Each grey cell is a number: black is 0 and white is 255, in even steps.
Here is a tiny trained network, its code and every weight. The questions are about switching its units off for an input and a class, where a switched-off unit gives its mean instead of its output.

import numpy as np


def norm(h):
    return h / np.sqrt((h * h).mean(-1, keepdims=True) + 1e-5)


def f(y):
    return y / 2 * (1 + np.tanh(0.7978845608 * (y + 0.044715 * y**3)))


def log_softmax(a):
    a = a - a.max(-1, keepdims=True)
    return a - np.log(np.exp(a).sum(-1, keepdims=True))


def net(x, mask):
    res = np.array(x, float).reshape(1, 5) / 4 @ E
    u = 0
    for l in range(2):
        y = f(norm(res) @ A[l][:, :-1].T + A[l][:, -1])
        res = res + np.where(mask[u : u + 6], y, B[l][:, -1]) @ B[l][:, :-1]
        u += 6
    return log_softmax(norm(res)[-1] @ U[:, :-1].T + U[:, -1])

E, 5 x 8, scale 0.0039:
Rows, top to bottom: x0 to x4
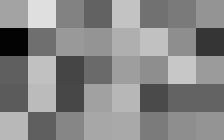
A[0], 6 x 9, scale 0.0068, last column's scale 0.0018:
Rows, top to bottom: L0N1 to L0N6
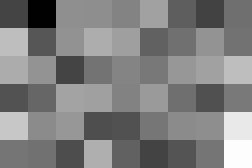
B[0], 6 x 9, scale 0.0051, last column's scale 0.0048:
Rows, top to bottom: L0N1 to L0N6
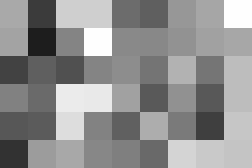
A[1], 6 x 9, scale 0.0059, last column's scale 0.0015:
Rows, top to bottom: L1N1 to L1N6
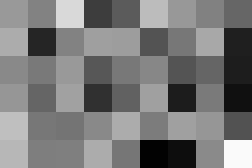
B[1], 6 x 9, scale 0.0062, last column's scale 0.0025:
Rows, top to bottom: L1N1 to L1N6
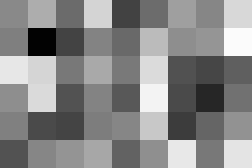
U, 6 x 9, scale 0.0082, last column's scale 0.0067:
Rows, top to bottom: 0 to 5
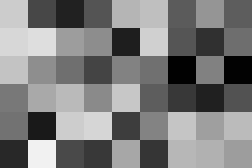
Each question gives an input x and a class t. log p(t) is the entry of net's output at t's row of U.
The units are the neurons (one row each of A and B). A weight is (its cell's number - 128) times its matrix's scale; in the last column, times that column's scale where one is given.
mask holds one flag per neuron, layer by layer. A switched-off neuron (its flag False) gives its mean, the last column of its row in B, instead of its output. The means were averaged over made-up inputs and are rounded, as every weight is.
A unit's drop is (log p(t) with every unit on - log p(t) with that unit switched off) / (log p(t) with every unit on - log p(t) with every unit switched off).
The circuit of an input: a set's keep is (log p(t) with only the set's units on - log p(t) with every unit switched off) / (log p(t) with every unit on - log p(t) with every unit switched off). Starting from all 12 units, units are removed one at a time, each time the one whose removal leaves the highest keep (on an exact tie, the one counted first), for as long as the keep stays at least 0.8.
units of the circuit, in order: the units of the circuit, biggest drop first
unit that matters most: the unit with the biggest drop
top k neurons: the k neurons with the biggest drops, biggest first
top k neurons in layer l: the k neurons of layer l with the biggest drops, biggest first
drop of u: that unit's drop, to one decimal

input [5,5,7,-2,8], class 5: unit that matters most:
L0N1
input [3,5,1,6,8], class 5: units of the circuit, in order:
L0N1, L0N5
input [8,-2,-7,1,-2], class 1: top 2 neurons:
L0N1, L1N4
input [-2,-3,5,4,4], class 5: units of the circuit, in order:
L0N1, L0N4
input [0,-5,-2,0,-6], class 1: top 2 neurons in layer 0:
L0N5, L0N1
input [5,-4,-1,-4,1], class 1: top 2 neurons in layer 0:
L0N5, L0N1
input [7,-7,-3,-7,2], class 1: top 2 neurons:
L0N5, L0N1
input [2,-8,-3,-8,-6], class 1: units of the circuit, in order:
L1N4, L0N1
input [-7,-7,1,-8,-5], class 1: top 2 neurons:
L1N4, L0N1
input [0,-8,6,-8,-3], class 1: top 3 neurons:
L0N5, L0N1, L0N6
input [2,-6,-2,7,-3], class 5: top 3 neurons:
L0N1, L0N6, L0N4
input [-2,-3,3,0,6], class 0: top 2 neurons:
L0N1, L0N4
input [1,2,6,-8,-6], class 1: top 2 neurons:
L0N6, L0N1
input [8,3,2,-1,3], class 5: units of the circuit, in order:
L0N1
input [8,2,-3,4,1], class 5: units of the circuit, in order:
L0N1, L0N4
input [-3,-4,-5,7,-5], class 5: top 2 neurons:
L0N6, L0N1
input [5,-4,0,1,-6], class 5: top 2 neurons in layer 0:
L0N3, L0N1
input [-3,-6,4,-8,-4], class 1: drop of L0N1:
0.2
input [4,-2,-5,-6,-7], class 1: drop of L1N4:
0.0
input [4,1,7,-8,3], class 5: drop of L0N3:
0.1
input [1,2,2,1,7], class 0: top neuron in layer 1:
L1N5
